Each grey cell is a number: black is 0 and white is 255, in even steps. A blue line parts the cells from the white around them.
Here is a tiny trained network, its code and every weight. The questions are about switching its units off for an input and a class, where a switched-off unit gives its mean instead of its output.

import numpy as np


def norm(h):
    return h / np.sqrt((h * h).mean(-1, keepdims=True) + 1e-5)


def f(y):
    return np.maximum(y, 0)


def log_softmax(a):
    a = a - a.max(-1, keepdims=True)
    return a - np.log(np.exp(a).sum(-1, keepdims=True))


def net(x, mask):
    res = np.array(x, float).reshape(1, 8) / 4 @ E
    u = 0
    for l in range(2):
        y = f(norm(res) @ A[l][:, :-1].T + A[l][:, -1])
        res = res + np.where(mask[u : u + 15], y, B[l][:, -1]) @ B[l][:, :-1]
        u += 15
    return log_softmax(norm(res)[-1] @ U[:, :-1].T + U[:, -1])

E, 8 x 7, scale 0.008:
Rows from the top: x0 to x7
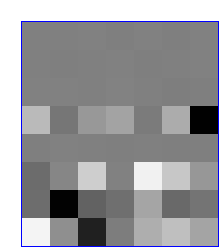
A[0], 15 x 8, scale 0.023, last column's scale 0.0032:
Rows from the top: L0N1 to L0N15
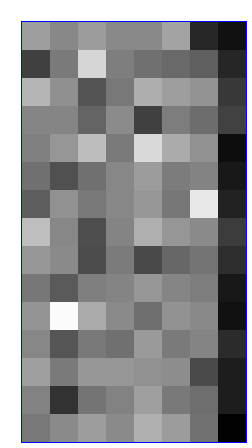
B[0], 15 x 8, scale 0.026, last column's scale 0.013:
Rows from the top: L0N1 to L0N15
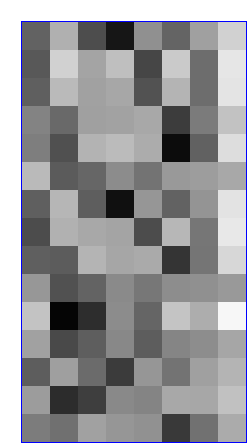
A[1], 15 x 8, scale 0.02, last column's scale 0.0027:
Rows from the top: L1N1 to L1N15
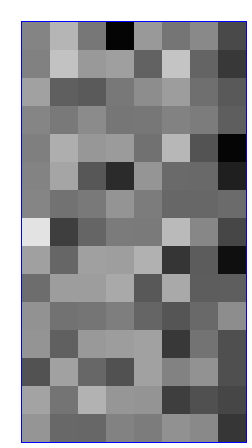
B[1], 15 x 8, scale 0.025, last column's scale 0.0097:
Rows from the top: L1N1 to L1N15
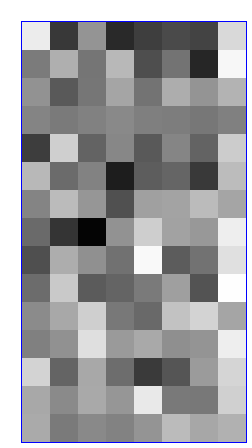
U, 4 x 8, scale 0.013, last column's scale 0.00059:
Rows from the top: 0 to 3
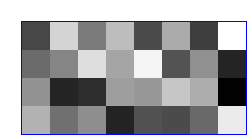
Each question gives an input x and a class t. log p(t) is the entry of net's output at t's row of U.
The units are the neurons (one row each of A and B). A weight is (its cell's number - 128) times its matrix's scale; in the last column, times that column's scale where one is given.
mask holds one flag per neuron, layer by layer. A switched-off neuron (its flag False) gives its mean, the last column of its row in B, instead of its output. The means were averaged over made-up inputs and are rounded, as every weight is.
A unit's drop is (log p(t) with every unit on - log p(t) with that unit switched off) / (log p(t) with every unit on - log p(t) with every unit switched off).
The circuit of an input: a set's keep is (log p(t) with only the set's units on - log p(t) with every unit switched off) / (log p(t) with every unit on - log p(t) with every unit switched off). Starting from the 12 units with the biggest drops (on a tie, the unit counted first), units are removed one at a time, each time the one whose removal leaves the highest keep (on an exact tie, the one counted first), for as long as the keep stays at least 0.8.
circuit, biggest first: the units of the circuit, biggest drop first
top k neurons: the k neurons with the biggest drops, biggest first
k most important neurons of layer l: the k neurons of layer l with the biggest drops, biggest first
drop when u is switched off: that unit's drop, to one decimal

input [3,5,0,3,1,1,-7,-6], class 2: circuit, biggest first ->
(L0N11)
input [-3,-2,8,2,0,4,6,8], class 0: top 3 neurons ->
(L0N8, L0N3, L0N11)
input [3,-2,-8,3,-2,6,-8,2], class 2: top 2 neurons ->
(L0N11, L0N9)
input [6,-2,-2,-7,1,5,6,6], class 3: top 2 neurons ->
(L0N7, L0N11)
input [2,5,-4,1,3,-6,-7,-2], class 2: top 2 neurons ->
(L0N11, L0N5)
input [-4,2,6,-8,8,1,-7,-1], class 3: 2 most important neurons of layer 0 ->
(L0N7, L0N14)
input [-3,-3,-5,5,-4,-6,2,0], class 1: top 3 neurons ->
(L0N9, L0N4, L0N7)
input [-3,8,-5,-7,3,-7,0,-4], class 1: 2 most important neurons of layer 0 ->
(L0N9, L0N1)
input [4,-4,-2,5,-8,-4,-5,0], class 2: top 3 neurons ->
(L0N11, L0N7, L0N5)
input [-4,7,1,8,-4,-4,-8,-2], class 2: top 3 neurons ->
(L0N11, L0N7, L1N8)
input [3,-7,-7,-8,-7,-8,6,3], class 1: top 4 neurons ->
(L0N9, L0N1, L0N11, L0N13)
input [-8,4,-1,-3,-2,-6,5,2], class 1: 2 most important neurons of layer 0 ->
(L0N9, L0N11)
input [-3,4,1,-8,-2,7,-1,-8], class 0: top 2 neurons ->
(L0N2, L0N1)
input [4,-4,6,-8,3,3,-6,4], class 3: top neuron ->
(L0N7)
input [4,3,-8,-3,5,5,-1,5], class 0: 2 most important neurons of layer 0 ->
(L0N3, L0N8)
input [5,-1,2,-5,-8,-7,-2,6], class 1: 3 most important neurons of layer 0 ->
(L0N9, L0N2, L0N4)
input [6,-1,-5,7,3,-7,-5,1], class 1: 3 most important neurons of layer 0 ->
(L0N9, L0N4, L0N7)
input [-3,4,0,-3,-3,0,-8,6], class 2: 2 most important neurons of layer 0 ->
(L0N11, L0N2)
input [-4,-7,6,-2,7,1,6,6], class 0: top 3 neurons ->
(L0N8, L0N3, L0N11)
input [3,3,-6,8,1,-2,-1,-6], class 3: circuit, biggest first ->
(L0N1)
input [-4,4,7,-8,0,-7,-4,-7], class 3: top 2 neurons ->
(L0N5, L0N7)
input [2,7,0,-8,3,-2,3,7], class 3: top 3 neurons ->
(L0N7, L0N2, L1N1)
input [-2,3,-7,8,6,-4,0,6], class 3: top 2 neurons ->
(L0N1, L0N2)
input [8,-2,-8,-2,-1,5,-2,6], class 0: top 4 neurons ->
(L0N3, L0N8, L0N9, L0N4)
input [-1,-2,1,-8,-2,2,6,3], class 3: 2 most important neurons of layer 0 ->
(L0N7, L0N11)
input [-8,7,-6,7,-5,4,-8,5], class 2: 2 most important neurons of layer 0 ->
(L0N11, L0N7)
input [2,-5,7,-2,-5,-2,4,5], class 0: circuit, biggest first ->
(L0N8)
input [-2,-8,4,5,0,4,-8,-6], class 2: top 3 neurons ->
(L0N11, L0N8, L0N3)
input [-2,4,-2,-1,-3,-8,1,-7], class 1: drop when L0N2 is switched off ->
-0.1
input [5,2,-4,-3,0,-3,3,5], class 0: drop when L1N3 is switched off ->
0.0
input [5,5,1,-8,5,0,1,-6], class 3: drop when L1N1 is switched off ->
0.1
